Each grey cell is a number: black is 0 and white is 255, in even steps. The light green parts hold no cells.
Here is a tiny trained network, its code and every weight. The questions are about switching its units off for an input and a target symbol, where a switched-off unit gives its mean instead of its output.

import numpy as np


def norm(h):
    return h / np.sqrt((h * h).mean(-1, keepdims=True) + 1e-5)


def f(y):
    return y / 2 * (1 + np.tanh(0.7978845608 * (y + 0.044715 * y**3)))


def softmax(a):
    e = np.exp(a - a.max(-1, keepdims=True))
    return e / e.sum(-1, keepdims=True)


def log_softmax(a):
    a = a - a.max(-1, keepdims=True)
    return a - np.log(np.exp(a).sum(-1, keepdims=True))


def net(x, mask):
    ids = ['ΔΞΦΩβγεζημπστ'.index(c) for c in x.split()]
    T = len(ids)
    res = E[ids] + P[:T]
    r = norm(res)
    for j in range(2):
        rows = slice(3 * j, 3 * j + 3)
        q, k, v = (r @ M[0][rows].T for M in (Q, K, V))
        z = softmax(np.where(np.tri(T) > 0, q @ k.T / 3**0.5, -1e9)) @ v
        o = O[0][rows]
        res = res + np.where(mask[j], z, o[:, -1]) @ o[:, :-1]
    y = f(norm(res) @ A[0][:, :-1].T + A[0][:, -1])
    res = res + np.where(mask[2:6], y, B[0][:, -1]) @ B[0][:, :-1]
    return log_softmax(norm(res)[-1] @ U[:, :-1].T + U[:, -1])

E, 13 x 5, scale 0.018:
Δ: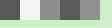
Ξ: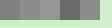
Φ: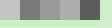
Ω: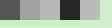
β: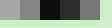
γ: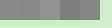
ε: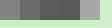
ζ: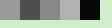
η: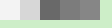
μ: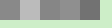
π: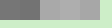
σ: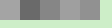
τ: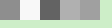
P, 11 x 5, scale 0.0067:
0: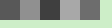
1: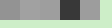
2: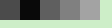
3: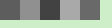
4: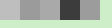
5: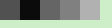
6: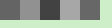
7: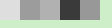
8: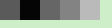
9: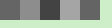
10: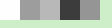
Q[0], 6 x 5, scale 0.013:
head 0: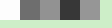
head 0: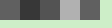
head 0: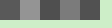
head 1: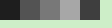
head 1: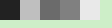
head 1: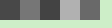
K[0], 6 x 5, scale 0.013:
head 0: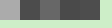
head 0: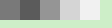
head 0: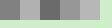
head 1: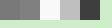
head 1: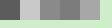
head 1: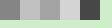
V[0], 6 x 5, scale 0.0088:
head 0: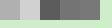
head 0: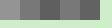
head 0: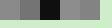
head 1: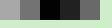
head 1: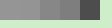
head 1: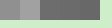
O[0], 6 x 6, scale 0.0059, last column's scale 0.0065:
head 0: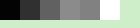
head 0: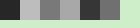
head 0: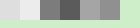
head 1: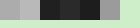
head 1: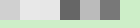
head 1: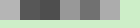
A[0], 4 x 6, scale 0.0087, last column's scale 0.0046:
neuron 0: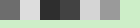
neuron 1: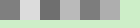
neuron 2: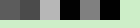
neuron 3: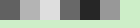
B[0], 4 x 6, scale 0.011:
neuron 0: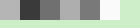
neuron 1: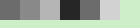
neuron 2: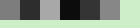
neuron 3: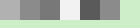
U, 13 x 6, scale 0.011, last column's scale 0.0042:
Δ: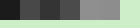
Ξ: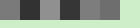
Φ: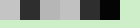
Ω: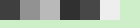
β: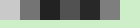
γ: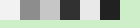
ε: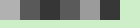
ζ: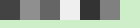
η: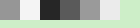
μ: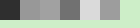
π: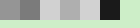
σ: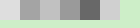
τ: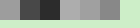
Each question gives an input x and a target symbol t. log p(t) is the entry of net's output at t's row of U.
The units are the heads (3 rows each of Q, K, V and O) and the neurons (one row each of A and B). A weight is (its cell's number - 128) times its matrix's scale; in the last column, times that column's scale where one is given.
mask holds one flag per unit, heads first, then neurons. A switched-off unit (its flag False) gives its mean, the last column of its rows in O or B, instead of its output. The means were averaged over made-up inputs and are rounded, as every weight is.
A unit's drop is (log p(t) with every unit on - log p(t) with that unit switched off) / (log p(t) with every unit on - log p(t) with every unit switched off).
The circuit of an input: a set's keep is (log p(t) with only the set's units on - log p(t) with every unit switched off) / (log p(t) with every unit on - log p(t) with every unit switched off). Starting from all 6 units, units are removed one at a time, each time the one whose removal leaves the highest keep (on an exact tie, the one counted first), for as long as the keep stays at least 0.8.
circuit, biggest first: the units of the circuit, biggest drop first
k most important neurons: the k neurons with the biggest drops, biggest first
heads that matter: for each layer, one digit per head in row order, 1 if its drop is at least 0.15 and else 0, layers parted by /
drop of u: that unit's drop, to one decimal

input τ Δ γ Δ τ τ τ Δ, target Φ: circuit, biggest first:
(neuron 3; head 0; neuron 0)
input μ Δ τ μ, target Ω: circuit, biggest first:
(neuron 1)
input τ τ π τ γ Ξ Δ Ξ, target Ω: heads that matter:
00
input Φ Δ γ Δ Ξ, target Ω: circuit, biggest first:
(neuron 0; head 0)
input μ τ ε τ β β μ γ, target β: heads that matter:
01
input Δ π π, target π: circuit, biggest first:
(head 0; neuron 0; head 1)
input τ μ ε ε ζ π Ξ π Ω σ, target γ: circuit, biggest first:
(head 0; neuron 0)
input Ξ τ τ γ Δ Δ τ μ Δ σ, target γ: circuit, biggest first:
(head 0; neuron 0; head 1)
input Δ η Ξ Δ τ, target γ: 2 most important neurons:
(neuron 1; neuron 0)
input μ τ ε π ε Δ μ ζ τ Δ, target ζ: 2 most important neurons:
(neuron 3; neuron 0)
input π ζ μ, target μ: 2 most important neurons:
(neuron 0; neuron 3)
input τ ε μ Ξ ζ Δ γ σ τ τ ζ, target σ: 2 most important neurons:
(neuron 0; neuron 2)
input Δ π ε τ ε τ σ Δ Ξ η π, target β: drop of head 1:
1.6
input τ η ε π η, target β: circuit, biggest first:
(head 1)
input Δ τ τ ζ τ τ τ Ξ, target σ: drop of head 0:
1.3
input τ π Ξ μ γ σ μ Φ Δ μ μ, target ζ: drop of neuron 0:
0.1
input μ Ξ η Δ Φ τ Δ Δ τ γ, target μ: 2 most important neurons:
(neuron 0; neuron 3)
